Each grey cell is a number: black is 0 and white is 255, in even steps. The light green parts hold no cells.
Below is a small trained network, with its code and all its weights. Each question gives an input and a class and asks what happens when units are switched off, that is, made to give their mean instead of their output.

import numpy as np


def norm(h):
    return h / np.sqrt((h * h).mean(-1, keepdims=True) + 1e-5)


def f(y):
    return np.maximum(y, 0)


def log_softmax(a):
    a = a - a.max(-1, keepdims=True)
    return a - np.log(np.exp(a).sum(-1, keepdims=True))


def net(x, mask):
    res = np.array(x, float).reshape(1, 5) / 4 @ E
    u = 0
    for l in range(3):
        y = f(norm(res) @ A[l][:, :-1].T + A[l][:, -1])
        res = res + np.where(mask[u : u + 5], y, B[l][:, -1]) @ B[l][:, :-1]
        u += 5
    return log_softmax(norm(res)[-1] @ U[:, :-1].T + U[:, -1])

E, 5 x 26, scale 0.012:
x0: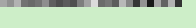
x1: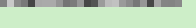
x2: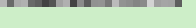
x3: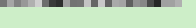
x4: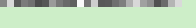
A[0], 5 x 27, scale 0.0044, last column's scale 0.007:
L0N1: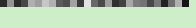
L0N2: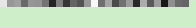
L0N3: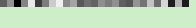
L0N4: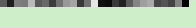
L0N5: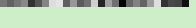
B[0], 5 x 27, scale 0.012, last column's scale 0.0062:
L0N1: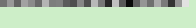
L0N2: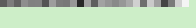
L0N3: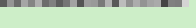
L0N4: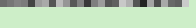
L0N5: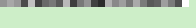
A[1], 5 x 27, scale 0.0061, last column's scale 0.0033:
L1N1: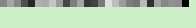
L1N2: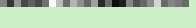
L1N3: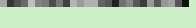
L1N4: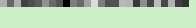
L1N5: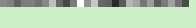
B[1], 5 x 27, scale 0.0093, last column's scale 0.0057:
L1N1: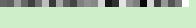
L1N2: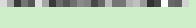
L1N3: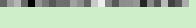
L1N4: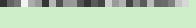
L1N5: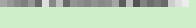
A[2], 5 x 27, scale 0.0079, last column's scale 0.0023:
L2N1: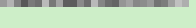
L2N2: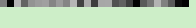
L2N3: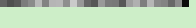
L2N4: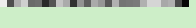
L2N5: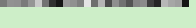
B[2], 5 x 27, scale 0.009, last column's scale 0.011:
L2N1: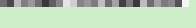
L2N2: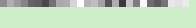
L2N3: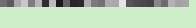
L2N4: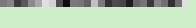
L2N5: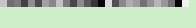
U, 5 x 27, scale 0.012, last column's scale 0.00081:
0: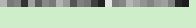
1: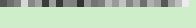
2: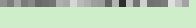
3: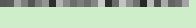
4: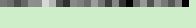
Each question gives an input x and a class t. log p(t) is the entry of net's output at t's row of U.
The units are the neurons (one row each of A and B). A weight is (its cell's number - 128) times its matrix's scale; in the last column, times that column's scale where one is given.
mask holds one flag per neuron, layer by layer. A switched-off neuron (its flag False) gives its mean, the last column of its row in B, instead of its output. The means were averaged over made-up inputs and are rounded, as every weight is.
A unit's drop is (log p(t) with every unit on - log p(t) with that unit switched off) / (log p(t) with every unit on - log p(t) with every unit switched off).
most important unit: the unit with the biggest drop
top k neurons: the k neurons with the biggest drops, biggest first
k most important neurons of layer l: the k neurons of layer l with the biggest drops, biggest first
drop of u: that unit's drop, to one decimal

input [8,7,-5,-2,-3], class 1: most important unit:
L1N4
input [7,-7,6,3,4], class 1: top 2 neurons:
[L1N4, L0N2]
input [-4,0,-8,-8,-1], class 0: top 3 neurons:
[L0N5, L2N4, L1N2]
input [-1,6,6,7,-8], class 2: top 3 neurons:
[L2N2, L0N5, L1N2]
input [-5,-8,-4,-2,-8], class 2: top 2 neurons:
[L2N2, L1N1]
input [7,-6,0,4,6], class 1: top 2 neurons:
[L1N4, L2N2]
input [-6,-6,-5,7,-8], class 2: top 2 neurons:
[L2N2, L0N5]
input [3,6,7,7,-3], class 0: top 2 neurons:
[L2N5, L0N1]
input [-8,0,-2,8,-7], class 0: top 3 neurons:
[L2N5, L0N2, L1N4]
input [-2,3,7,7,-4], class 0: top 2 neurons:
[L2N5, L0N1]
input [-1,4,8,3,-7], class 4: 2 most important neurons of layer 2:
[L2N4, L2N1]
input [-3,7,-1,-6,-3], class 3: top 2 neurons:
[L1N1, L2N5]
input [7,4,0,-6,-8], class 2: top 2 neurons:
[L2N2, L2N5]
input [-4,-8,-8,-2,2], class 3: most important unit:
L0N4
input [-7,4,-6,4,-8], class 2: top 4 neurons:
[L2N2, L0N2, L1N4, L2N4]
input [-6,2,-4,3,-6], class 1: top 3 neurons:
[L2N3, L0N3, L2N1]
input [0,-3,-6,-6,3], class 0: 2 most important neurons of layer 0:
[L0N5, L0N4]
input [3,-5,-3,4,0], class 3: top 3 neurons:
[L0N4, L0N5, L1N2]
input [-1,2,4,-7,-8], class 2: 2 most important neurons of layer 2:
[L2N2, L2N5]
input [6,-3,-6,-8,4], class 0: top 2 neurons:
[L0N5, L1N2]
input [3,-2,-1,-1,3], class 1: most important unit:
L2N2
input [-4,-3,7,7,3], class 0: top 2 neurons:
[L2N5, L0N1]
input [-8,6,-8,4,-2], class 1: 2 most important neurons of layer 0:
[L0N3, L0N5]
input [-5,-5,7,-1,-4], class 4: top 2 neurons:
[L2N4, L0N2]
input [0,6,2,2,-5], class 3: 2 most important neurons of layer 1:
[L1N1, L1N5]
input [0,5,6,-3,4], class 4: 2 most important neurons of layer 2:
[L2N4, L2N2]
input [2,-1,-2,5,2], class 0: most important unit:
L2N5
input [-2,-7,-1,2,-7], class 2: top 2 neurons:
[L2N2, L1N1]
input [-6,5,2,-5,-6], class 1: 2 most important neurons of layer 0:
[L0N3, L0N1]
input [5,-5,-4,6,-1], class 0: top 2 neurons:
[L2N5, L1N1]
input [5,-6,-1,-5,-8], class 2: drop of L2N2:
1.6
